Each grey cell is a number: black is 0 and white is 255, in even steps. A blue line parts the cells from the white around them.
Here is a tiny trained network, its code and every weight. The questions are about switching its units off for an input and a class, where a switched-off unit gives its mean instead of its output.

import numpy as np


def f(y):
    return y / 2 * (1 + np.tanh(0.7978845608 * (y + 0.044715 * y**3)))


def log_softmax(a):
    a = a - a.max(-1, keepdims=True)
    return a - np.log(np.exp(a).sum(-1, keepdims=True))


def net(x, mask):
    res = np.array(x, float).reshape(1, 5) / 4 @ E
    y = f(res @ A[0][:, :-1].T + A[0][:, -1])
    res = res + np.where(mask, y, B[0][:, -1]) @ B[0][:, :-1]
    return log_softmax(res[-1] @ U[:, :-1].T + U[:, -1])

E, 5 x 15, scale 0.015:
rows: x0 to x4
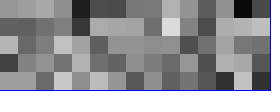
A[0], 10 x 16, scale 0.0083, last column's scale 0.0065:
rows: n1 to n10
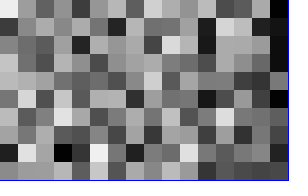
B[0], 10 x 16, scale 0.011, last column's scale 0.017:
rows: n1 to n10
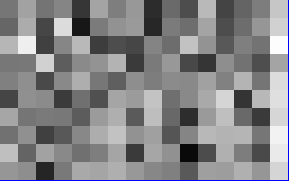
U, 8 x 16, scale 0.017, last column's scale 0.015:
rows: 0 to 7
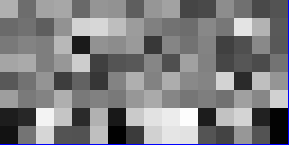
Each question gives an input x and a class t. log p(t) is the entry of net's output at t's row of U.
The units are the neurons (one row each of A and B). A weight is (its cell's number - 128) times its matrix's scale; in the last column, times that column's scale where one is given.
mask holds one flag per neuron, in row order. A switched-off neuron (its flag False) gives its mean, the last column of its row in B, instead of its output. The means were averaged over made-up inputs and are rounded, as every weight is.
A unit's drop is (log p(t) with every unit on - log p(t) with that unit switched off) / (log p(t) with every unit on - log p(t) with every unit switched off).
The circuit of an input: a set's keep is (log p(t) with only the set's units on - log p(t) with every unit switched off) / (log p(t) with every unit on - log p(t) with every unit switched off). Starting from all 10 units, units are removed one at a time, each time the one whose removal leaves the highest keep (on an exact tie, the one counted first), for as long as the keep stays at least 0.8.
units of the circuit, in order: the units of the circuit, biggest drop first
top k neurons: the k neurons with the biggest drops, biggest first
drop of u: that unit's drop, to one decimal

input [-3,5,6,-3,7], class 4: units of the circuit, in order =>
(n6)
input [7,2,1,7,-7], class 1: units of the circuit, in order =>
(n8 n6)
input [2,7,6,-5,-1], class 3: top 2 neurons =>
(n3 n9)
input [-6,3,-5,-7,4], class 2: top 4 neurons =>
(n1 n8 n10 n5)
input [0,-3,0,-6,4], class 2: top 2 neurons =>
(n1 n3)
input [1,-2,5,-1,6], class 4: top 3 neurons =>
(n6 n9 n3)
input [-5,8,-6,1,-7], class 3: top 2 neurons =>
(n3 n6)
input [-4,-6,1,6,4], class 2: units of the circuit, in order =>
(n2 n3 n8)
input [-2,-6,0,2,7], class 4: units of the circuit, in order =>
(n6 n3)
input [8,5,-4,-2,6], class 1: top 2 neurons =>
(n10 n8)
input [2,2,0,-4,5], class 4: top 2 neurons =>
(n6 n2)
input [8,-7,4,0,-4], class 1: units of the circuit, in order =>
(n8 n3 n5)
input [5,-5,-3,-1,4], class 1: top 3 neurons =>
(n3 n10 n5)
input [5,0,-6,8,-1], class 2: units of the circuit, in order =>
(n2)
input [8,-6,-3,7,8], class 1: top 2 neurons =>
(n10 n5)
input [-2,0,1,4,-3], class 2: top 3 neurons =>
(n6 n8 n3)
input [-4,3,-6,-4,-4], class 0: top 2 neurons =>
(n9 n6)
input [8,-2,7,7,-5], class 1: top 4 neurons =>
(n8 n5 n9 n10)
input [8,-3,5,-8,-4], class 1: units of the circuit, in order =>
(n8 n5)
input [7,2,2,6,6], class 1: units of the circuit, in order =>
(n10)
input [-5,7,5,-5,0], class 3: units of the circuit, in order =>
(n3 n8)
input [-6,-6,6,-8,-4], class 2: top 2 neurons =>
(n3 n1)
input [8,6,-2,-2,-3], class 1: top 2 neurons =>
(n8 n10)
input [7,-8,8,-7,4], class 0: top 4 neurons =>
(n3 n4 n7 n2)
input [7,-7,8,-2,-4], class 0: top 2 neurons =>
(n7 n3)
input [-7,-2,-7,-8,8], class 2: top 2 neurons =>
(n1 n8)
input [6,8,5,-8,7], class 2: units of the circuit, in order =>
(n1)
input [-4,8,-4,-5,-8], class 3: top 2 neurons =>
(n3 n6)
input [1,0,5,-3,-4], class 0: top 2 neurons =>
(n6 n7)
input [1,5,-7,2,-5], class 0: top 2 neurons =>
(n9 n6)
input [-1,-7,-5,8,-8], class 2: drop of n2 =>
0.7
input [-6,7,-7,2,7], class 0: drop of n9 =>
0.7
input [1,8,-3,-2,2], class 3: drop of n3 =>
0.9
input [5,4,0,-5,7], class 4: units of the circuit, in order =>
(n6)
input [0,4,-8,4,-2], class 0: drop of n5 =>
0.0
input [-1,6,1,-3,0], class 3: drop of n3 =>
0.4
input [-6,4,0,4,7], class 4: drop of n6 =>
0.6
